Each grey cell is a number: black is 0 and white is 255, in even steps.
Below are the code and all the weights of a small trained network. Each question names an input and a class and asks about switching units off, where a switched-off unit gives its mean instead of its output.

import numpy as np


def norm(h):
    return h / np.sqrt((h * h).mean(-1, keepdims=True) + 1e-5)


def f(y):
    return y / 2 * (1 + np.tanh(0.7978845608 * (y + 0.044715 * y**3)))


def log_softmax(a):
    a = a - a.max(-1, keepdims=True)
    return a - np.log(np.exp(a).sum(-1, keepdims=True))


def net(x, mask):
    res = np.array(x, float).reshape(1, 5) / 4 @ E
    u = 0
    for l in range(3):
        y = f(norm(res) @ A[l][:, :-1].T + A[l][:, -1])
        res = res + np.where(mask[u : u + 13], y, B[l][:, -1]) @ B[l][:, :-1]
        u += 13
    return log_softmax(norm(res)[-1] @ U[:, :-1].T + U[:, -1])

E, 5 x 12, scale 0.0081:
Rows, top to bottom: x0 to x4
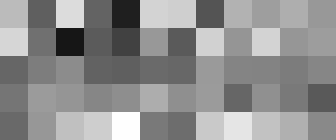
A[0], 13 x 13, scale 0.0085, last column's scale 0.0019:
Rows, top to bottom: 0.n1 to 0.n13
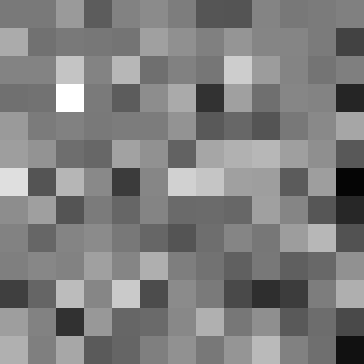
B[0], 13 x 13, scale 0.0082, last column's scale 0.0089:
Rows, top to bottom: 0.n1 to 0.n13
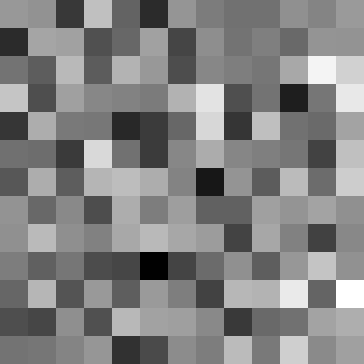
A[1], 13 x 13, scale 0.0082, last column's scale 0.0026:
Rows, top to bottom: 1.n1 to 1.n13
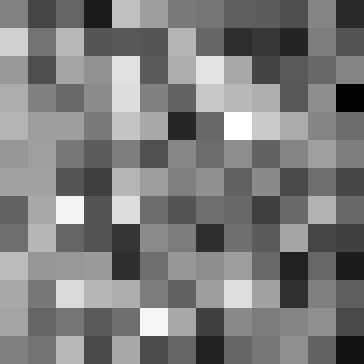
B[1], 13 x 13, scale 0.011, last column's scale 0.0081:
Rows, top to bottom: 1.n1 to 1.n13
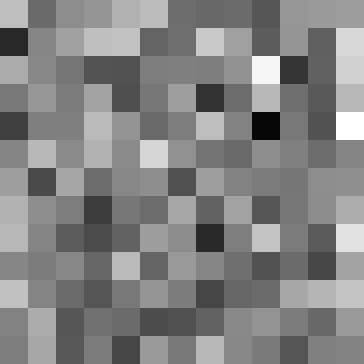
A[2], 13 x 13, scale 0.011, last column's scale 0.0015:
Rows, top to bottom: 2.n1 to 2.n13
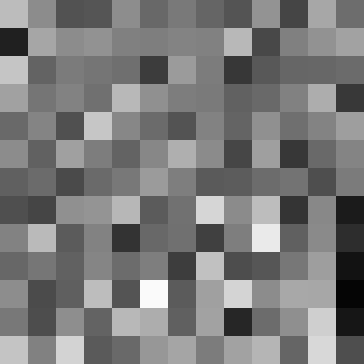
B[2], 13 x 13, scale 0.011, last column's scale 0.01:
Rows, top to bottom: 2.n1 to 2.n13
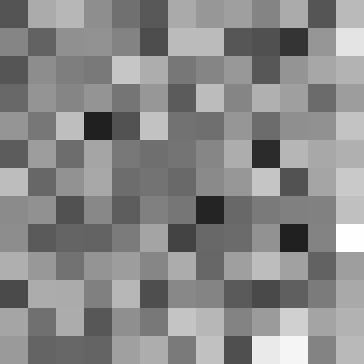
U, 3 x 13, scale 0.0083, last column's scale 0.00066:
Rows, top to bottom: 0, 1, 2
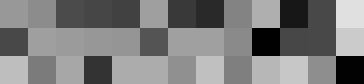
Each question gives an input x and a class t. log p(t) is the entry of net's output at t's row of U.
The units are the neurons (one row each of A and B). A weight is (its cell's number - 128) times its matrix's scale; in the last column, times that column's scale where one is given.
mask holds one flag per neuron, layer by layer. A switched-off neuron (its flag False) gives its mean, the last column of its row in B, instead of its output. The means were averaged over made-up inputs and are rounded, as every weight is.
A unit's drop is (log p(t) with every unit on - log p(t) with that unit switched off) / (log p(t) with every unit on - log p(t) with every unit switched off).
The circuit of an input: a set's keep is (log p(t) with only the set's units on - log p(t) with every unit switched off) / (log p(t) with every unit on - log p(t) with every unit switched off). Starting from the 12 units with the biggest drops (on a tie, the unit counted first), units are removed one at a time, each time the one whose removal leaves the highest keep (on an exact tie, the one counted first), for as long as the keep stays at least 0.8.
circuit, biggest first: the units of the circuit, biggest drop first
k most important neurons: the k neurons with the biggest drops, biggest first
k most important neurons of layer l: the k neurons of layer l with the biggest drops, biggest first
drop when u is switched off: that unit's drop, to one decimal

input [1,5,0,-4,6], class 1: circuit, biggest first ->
[1.n5]
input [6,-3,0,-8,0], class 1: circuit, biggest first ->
[0.n4; 1.n2]
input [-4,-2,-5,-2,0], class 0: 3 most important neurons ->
[1.n9; 0.n3; 1.n2]
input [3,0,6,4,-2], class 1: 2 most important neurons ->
[0.n4; 0.n11]
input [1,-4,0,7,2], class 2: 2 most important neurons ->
[0.n4; 0.n7]
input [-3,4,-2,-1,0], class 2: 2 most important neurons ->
[0.n12; 1.n1]
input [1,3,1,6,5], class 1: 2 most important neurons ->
[0.n4; 1.n5]
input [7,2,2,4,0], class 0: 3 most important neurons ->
[0.n7; 1.n12; 0.n3]
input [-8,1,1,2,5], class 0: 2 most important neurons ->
[0.n7; 1.n2]
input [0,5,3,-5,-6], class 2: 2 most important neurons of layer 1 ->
[1.n1; 1.n3]
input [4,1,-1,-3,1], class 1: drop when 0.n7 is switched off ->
1.2
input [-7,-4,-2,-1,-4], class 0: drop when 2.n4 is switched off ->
0.0
